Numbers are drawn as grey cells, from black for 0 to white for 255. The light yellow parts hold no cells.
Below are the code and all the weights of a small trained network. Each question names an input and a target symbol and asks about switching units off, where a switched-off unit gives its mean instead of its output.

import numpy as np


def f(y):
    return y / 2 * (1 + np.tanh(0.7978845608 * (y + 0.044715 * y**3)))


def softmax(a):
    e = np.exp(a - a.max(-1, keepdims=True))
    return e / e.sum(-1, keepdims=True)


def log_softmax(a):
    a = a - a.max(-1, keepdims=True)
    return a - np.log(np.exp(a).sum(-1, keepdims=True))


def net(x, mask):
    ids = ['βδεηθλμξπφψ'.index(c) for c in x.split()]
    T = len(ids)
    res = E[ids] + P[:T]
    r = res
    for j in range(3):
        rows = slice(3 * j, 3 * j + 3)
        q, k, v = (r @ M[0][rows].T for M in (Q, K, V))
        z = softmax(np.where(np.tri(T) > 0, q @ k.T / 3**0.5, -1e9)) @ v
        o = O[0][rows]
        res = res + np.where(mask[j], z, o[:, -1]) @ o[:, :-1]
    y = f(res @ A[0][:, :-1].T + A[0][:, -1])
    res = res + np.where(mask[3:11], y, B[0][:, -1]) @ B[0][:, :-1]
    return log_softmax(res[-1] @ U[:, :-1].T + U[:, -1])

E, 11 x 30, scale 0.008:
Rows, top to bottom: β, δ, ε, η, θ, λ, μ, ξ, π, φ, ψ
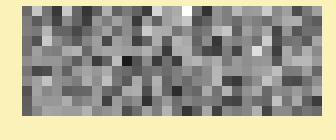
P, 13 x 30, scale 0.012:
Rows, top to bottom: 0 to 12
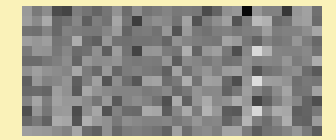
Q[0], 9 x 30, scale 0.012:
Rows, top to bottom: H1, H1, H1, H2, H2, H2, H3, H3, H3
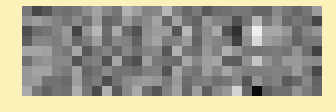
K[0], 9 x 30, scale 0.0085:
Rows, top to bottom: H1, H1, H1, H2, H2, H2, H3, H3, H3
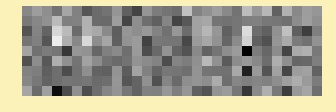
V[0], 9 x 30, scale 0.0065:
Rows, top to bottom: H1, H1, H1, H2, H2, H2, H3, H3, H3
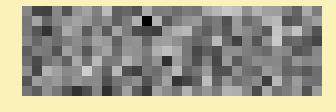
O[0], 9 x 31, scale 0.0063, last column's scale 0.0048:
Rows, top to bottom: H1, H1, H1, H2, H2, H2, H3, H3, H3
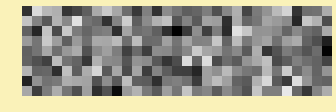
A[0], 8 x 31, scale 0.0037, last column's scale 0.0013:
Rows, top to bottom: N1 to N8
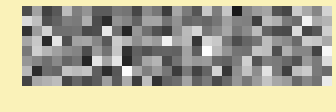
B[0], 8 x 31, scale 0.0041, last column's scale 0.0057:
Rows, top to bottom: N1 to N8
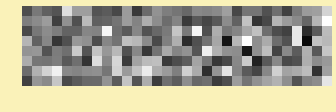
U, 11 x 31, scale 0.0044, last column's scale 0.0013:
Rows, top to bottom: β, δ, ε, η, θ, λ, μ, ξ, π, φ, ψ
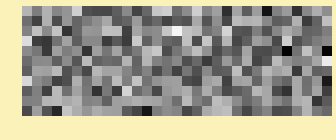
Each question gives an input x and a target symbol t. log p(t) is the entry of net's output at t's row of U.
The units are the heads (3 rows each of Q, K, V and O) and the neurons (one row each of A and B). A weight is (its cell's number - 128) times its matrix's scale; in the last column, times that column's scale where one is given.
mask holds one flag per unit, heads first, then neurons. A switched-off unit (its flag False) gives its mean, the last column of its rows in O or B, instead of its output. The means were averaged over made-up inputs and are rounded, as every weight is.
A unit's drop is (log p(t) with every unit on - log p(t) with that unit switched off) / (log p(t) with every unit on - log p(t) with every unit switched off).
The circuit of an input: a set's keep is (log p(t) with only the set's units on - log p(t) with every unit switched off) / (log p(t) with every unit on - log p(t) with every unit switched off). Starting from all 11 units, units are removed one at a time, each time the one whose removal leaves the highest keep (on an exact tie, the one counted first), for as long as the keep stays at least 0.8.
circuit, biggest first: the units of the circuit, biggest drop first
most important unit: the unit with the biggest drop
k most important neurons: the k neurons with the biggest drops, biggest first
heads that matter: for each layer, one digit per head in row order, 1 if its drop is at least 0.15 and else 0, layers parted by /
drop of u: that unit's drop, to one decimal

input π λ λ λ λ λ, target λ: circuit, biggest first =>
[H2]
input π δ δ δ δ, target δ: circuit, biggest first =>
[H1; H2]
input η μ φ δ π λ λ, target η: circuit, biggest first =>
[H3; H2]
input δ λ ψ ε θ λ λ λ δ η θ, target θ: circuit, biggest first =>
[H3; N6; H2]
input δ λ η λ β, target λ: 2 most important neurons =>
[N2; N5]
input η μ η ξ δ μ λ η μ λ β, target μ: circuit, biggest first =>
[H1; N8]
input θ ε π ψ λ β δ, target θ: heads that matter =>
011
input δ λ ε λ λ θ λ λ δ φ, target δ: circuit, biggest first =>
[H1; H2]
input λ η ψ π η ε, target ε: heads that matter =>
110
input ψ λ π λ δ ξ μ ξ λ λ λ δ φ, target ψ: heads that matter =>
001
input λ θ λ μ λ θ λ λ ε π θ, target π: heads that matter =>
001
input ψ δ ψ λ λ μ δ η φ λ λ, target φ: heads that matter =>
100
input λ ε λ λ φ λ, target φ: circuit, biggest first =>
[H1; N7; H2; H3]
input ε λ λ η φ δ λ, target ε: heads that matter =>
100
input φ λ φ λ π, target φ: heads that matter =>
100
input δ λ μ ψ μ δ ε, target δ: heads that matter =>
110
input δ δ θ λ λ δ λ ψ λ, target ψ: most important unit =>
H3
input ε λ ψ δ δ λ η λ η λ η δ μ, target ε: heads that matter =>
100
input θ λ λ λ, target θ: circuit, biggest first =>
[H3; H2; N6]
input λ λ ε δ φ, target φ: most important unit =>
N7
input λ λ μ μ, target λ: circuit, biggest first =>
[H2; N2]
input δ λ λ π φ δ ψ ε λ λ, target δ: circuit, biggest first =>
[H1; H2]
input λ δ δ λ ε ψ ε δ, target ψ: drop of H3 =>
0.6
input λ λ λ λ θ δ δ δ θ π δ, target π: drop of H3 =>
0.7
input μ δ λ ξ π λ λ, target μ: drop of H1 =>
0.7
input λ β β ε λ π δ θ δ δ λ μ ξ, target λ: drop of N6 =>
0.0
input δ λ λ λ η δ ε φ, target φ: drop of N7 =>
0.5
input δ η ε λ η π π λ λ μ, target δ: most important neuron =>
[N3]
